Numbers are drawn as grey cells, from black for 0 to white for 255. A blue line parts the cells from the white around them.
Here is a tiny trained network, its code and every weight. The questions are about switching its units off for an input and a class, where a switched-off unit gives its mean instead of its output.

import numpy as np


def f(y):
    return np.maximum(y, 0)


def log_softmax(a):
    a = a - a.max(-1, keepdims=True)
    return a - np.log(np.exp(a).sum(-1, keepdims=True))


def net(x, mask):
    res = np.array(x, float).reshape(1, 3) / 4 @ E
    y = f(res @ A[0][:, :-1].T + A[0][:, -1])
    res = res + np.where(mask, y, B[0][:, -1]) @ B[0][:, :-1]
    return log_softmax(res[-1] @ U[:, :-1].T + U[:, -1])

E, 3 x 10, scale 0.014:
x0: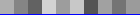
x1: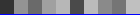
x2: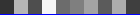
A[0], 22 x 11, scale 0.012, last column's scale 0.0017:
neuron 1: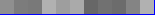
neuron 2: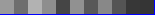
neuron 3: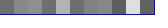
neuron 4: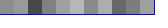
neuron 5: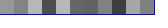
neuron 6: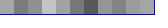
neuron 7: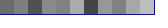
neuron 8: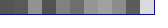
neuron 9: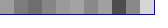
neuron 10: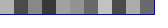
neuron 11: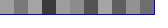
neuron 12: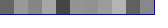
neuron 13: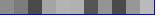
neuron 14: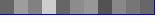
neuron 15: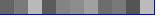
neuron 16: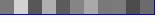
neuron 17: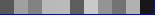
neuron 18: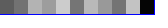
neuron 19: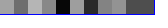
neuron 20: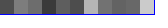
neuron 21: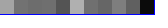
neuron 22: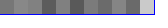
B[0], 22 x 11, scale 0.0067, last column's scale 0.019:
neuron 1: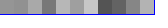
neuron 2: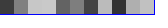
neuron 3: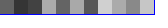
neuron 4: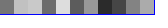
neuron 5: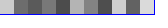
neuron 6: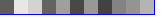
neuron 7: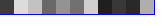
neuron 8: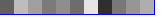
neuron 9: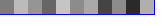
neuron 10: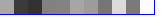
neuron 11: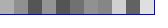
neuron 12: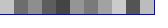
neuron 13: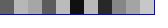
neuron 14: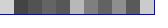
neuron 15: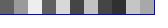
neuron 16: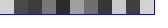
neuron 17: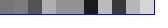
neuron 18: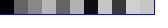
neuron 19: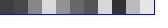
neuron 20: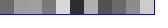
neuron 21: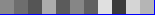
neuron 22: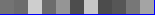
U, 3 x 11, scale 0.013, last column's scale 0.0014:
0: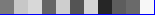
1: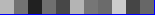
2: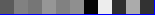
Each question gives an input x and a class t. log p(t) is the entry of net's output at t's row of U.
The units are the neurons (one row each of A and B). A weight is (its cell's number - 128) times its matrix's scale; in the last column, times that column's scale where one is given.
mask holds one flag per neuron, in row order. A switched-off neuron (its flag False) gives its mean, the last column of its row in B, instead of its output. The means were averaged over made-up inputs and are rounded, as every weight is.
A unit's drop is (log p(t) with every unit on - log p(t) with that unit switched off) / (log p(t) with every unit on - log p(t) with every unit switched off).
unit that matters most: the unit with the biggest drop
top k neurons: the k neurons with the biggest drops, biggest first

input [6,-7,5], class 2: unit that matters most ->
neuron 19
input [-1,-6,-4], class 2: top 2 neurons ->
(neuron 19; neuron 2)
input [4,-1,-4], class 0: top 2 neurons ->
(neuron 16; neuron 13)
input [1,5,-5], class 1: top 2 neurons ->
(neuron 19; neuron 5)
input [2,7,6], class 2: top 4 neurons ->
(neuron 17; neuron 18; neuron 10; neuron 5)
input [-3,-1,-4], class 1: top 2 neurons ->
(neuron 13; neuron 10)
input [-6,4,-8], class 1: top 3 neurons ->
(neuron 5; neuron 10; neuron 3)
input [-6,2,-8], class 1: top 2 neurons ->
(neuron 10; neuron 5)
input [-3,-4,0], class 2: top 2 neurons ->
(neuron 13; neuron 19)
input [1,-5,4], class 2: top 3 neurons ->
(neuron 19; neuron 10; neuron 5)
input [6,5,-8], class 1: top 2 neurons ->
(neuron 10; neuron 3)
